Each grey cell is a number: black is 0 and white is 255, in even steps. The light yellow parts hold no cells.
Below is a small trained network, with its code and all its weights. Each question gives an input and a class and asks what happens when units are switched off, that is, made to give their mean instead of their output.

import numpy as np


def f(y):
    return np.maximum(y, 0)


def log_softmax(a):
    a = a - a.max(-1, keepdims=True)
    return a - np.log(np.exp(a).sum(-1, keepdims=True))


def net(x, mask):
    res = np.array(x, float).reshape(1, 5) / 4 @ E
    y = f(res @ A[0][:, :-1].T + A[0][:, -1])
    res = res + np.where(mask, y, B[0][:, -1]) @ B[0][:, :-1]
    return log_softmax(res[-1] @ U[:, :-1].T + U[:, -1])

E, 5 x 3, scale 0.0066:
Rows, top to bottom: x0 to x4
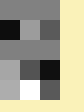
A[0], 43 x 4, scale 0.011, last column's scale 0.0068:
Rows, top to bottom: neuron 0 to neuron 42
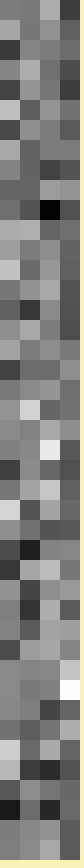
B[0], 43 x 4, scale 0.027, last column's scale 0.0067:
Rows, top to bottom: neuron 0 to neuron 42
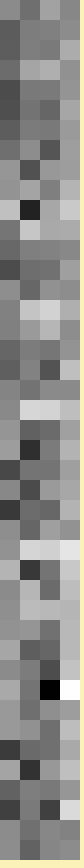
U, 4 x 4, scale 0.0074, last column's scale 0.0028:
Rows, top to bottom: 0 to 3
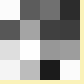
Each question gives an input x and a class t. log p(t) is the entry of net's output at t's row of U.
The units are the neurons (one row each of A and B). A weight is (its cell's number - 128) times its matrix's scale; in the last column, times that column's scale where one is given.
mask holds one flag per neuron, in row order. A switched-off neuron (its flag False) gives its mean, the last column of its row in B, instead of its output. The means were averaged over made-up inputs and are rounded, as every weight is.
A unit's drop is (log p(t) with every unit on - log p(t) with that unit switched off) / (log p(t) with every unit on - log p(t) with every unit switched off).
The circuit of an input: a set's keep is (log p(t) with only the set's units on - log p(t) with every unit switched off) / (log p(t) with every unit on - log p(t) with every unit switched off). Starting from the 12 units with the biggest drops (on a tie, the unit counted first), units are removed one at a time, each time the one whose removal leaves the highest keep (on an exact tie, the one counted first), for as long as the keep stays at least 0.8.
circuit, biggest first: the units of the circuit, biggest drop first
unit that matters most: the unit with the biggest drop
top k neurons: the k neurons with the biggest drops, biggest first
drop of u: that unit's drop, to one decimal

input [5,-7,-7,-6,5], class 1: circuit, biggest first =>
neuron 37; neuron 25
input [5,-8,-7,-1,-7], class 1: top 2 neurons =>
neuron 25; neuron 37
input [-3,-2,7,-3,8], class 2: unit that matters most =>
neuron 20
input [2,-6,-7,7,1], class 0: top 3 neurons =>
neuron 38; neuron 10; neuron 40
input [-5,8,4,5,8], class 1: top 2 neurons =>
neuron 40; neuron 27
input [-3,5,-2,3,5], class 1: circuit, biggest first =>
neuron 40; neuron 28
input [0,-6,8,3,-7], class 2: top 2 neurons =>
neuron 27; neuron 30
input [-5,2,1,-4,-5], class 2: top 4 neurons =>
neuron 27; neuron 15; neuron 30; neuron 10
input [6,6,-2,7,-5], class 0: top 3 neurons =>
neuron 10; neuron 38; neuron 8
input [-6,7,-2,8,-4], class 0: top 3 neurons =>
neuron 10; neuron 38; neuron 8
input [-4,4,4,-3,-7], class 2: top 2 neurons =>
neuron 27; neuron 15
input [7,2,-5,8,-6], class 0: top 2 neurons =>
neuron 10; neuron 38
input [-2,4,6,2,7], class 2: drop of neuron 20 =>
0.4
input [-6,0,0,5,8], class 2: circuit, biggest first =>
neuron 20
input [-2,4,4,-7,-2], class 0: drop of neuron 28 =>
0.2
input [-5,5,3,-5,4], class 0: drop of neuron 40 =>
0.2
